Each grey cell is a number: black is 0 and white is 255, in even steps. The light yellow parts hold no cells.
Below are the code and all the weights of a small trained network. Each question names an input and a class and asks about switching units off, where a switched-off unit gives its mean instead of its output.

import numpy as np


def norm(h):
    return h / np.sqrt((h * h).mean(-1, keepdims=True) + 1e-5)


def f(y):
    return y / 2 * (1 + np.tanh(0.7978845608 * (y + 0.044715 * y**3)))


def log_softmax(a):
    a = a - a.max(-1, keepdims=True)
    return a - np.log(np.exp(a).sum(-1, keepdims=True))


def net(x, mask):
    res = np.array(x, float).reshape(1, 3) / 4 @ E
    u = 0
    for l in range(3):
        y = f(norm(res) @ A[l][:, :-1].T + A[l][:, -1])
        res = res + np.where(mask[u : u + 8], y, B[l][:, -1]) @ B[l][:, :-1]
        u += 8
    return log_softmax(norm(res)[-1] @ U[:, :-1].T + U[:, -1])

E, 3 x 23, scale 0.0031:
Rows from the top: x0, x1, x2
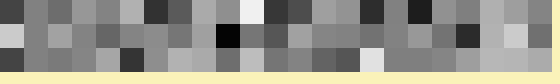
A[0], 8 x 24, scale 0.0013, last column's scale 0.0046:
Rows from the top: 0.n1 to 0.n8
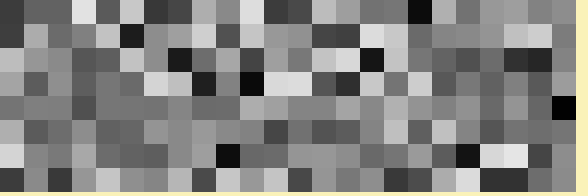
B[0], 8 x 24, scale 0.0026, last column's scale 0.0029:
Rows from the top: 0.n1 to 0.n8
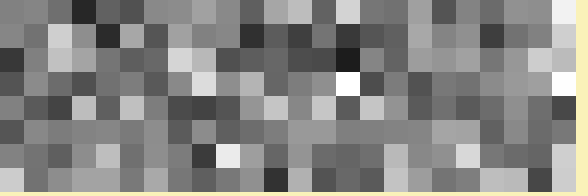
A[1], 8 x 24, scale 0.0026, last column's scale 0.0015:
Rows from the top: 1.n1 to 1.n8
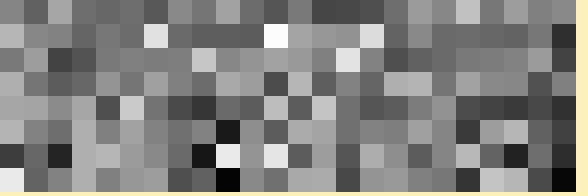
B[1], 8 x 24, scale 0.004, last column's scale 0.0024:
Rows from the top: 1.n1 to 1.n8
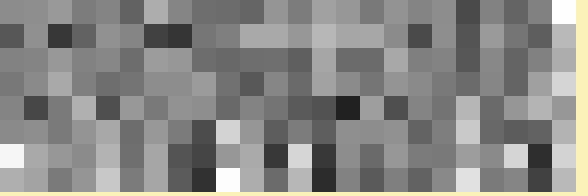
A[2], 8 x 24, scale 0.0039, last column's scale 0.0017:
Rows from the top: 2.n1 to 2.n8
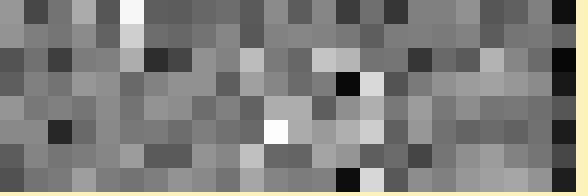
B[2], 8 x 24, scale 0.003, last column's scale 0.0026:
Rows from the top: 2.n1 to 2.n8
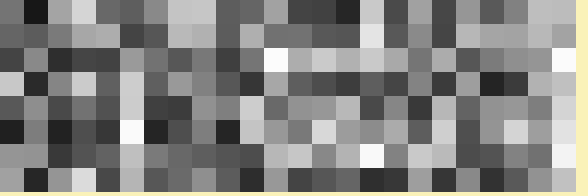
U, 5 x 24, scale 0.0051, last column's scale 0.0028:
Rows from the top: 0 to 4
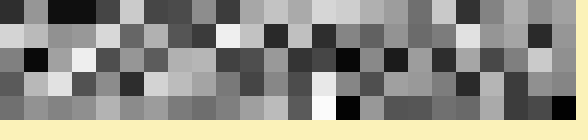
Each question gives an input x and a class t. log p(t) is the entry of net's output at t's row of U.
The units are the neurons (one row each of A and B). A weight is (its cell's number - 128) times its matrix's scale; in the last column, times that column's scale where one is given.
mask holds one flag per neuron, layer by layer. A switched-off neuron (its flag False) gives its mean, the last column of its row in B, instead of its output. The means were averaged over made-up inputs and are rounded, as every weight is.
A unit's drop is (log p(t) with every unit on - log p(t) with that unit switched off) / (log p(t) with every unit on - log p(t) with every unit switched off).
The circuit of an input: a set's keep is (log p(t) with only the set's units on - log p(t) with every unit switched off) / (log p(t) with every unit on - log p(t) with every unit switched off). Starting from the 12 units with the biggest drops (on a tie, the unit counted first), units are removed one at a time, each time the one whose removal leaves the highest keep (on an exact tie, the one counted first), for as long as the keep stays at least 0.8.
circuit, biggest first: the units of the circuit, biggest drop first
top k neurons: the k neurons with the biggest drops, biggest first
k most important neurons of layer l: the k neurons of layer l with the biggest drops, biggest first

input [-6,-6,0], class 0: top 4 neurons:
(0.n7, 1.n2, 2.n6, 1.n8)
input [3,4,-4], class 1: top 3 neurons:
(0.n4, 0.n2, 1.n6)
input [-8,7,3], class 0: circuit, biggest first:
(1.n2)
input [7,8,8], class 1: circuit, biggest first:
(1.n8, 1.n6)
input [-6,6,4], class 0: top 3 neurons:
(0.n8, 1.n2, 1.n7)
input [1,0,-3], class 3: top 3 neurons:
(0.n3, 1.n1, 0.n2)
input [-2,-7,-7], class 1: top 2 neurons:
(1.n7, 0.n2)
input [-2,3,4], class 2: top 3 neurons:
(0.n8, 0.n1, 1.n7)
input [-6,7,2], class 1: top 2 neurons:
(1.n8, 0.n1)
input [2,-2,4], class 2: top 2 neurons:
(0.n4, 0.n7)
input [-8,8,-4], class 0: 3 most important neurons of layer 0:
(0.n8, 0.n4, 0.n2)
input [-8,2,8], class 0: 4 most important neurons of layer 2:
(2.n6, 2.n5, 2.n1, 2.n2)
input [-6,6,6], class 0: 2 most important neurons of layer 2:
(2.n5, 2.n6)
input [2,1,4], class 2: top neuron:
(0.n4)
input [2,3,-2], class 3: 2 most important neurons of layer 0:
(0.n7, 0.n8)
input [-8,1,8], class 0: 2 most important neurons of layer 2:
(2.n6, 2.n5)
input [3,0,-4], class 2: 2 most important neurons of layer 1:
(1.n2, 1.n4)
